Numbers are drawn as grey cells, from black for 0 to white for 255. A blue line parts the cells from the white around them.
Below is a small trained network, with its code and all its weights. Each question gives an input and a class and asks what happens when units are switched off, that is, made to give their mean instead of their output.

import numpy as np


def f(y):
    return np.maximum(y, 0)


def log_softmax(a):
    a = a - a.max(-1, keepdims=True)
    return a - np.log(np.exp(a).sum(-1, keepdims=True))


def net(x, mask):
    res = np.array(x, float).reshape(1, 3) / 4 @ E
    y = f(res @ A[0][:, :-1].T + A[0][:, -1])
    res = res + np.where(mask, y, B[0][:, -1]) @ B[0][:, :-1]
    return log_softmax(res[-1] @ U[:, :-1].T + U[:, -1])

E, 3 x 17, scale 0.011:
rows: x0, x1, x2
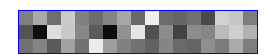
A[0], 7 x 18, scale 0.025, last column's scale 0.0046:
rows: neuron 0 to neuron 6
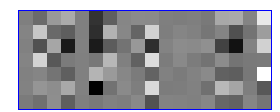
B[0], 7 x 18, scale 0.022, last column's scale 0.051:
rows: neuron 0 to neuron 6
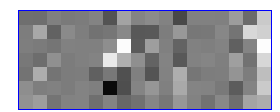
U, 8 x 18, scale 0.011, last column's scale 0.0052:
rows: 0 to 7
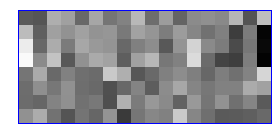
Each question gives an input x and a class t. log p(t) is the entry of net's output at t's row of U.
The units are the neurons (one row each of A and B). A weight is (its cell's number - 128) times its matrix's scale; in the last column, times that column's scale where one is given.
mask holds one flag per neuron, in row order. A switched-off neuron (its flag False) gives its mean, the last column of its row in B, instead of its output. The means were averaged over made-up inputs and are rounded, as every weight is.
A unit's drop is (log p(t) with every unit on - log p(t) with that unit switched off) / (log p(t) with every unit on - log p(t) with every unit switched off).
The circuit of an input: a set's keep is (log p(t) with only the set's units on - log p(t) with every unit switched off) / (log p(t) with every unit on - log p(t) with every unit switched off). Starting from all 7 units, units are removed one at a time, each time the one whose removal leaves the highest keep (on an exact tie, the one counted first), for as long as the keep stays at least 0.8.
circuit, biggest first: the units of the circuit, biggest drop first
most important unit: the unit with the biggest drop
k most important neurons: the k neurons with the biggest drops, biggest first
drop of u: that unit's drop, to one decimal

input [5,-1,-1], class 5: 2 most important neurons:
neuron 2; neuron 5
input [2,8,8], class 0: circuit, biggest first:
neuron 2; neuron 1
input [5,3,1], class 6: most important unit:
neuron 4
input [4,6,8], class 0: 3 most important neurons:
neuron 2; neuron 1; neuron 6
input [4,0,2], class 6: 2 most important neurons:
neuron 4; neuron 1
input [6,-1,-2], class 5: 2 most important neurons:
neuron 2; neuron 5
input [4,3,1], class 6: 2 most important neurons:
neuron 4; neuron 1
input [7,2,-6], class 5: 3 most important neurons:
neuron 2; neuron 5; neuron 1
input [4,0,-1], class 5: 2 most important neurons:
neuron 2; neuron 5
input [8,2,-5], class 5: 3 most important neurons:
neuron 2; neuron 5; neuron 1
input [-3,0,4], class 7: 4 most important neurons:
neuron 2; neuron 3; neuron 1; neuron 0
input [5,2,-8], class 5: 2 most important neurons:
neuron 2; neuron 5
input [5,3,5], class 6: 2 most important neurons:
neuron 3; neuron 4
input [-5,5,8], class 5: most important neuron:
neuron 3
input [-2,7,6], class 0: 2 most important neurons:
neuron 2; neuron 1
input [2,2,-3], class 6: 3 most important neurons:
neuron 4; neuron 1; neuron 0
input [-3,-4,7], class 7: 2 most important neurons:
neuron 2; neuron 4
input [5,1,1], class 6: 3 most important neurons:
neuron 4; neuron 1; neuron 5
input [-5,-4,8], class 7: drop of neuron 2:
0.4
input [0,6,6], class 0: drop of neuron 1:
0.2
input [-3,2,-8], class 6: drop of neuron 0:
0.0
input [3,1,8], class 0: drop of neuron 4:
0.1
